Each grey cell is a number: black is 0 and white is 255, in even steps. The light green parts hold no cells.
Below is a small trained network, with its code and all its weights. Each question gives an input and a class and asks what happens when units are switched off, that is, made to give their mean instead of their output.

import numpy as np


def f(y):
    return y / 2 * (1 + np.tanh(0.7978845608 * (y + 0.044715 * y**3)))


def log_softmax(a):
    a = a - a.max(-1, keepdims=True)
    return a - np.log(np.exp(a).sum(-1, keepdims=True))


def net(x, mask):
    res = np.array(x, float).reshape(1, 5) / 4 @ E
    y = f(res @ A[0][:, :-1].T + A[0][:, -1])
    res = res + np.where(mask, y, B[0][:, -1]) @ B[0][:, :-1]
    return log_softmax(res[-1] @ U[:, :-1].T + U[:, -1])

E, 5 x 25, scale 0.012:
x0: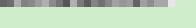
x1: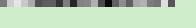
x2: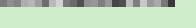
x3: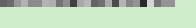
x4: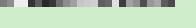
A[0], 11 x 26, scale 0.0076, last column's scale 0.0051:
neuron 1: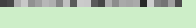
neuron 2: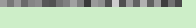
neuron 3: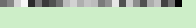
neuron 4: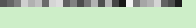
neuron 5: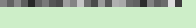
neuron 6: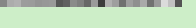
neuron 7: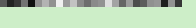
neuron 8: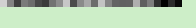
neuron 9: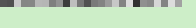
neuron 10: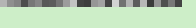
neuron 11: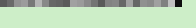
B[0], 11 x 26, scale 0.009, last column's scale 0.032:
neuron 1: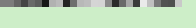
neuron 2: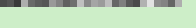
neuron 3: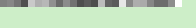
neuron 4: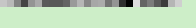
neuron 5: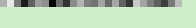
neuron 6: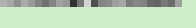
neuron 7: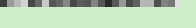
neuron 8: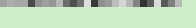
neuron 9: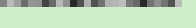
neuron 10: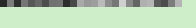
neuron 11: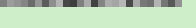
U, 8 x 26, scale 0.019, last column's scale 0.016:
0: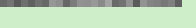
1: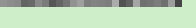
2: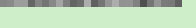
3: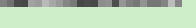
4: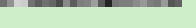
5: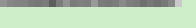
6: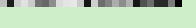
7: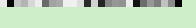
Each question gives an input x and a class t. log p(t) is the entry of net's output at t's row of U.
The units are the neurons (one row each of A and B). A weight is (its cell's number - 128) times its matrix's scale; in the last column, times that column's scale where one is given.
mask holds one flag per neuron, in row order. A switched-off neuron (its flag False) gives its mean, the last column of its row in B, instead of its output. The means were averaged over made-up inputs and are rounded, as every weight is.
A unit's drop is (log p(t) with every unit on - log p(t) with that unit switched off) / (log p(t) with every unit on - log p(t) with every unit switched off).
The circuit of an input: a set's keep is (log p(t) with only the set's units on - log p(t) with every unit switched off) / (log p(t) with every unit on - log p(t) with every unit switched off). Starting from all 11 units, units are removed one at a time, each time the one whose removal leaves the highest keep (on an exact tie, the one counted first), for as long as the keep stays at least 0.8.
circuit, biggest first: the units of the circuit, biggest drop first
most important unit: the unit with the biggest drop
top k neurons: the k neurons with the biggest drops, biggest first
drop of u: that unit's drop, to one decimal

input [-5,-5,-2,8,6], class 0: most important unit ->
neuron 1
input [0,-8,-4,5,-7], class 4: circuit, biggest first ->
[neuron 7; neuron 3]
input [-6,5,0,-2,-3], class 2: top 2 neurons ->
[neuron 7; neuron 3]
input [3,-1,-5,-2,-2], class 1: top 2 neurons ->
[neuron 3; neuron 5]
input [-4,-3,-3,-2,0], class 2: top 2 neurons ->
[neuron 4; neuron 8]
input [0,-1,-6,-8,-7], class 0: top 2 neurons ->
[neuron 3; neuron 10]
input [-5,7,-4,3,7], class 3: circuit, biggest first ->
[neuron 3; neuron 7]
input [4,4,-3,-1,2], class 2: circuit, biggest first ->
[neuron 7; neuron 4]
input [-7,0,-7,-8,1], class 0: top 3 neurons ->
[neuron 10; neuron 2; neuron 4]
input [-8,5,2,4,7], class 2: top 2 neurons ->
[neuron 8; neuron 7]
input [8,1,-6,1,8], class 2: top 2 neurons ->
[neuron 9; neuron 11]
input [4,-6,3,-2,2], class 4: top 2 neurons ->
[neuron 7; neuron 8]
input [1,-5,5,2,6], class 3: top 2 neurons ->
[neuron 3; neuron 5]
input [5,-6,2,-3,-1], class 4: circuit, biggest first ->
[neuron 7]
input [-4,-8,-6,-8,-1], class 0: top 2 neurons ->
[neuron 10; neuron 2]
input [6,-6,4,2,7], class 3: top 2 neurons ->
[neuron 3; neuron 8]
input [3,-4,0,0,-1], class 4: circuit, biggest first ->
[neuron 7; neuron 3]
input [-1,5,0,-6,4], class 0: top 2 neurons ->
[neuron 7; neuron 2]
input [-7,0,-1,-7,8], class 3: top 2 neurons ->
[neuron 3; neuron 1]
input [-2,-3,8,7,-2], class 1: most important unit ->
neuron 4
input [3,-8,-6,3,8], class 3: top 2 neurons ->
[neuron 3; neuron 4]
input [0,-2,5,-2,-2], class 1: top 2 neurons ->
[neuron 3; neuron 4]
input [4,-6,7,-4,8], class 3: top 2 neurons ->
[neuron 3; neuron 5]
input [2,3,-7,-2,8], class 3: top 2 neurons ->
[neuron 3; neuron 4]
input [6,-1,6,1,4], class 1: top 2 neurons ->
[neuron 4; neuron 8]
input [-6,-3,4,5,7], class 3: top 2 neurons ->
[neuron 3; neuron 9]
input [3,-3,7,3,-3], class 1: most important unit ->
neuron 4
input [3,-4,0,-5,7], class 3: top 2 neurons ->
[neuron 3; neuron 1]
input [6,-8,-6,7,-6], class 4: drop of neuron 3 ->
0.2
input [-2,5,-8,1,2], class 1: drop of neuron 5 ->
0.2
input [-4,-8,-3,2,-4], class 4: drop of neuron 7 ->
0.6
